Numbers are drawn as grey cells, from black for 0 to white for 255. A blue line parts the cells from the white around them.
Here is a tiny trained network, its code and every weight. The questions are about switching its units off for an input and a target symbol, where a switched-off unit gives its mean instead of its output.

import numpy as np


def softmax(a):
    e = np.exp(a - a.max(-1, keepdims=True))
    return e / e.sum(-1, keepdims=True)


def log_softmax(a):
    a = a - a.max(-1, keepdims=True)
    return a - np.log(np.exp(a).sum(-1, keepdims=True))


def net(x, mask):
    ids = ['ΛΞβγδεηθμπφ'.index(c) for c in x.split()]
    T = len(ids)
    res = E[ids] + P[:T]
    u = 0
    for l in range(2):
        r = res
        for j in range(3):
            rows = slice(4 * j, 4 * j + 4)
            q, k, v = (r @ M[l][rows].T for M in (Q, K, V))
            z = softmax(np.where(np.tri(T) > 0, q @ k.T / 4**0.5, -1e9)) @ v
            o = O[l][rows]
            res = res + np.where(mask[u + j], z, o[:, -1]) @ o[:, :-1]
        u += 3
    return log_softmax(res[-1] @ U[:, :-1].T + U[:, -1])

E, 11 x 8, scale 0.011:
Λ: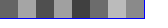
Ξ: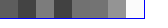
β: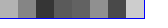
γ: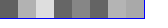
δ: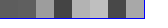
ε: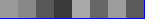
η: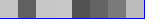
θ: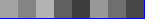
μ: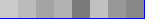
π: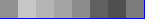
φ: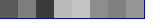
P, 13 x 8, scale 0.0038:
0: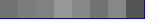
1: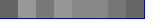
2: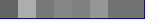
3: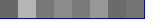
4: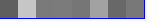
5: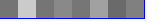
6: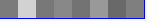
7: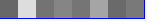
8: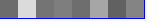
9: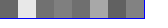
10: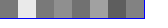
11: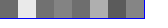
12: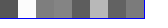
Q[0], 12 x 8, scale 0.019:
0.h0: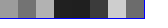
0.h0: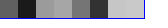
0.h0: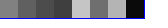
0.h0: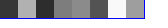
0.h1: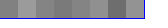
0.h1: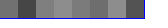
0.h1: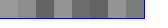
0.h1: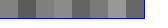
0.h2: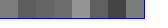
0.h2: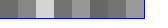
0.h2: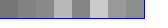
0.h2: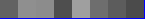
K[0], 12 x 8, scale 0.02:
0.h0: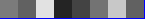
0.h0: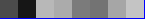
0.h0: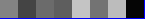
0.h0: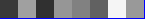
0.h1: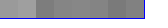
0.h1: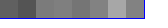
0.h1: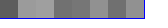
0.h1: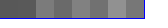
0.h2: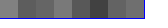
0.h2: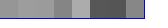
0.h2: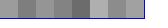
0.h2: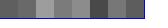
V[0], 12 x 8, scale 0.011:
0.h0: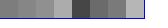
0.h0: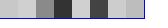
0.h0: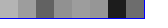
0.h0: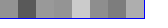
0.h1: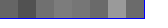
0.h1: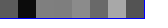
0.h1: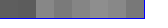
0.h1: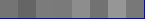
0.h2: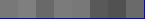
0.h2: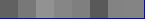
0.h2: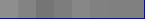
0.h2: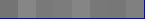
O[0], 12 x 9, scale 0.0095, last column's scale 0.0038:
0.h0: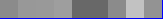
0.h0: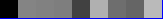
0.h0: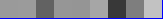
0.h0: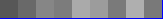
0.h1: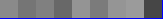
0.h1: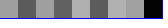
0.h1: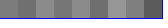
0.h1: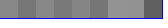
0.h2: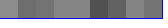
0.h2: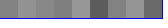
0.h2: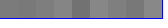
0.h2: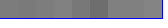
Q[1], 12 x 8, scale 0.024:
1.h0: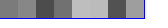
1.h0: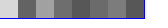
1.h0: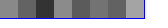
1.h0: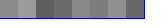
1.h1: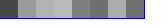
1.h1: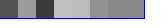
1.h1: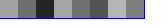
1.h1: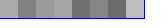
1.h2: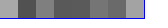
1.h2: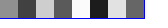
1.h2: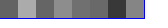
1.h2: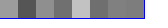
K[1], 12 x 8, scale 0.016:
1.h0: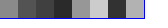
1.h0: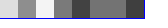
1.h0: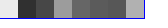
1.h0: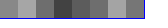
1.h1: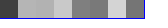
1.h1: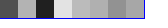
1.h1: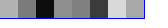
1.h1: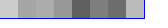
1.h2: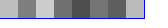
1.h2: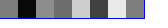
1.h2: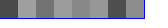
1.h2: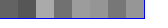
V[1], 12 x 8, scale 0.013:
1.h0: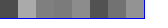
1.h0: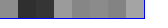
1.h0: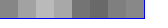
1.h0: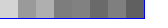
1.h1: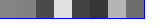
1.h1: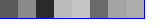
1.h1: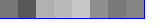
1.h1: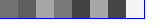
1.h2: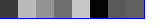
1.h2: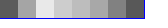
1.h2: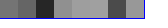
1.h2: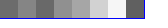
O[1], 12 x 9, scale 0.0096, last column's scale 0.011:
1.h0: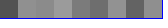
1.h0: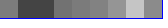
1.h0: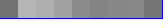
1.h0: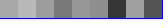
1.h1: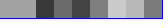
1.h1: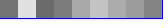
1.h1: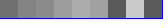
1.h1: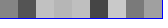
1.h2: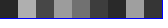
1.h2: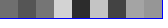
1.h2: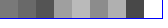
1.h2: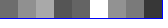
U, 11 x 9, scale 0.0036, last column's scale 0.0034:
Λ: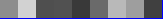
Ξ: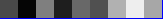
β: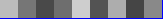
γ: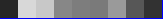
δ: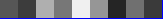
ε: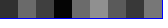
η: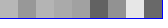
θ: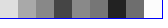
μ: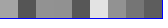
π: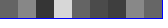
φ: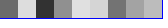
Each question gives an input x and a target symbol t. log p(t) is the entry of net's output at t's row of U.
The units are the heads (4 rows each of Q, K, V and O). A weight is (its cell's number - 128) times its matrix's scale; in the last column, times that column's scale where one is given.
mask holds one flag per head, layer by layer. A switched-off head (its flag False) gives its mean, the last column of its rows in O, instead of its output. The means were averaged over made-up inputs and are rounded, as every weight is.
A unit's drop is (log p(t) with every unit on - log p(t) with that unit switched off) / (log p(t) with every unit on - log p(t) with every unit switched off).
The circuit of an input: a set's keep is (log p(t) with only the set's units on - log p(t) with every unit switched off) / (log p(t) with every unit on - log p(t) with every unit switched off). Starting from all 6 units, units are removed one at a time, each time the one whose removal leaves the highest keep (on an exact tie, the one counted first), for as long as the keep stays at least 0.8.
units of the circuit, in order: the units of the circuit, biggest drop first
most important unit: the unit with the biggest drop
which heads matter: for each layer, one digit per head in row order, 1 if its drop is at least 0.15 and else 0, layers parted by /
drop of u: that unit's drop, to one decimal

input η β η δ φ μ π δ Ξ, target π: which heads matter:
010 / 001
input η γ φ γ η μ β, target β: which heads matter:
000 / 011
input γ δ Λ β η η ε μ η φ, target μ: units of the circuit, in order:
[1.h2, 0.h2]
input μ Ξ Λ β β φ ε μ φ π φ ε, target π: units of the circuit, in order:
[1.h2, 0.h1]
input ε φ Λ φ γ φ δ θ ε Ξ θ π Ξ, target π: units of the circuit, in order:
[1.h2]
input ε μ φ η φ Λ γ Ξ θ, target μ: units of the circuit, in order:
[1.h2, 0.h1]
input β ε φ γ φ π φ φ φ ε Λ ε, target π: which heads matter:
000 / 001
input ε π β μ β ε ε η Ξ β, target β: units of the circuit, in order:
[1.h2, 1.h1]
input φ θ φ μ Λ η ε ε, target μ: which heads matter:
001 / 001
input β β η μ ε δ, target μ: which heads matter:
011 / 001
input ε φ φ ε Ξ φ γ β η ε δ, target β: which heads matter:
000 / 001
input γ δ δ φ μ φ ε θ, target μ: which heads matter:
001 / 001
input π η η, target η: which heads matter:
100 / 110
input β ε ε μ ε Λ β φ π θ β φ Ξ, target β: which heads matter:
010 / 001
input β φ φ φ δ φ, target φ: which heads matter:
100 / 010
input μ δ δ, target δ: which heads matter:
100 / 010
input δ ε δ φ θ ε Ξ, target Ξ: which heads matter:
100 / 100
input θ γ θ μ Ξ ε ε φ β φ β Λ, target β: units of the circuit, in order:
[1.h2]
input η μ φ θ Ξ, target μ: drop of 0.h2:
0.4
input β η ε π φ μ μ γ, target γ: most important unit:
0.h0
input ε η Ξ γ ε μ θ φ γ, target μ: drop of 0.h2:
0.3
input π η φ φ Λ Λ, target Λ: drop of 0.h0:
0.9
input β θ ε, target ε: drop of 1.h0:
0.1
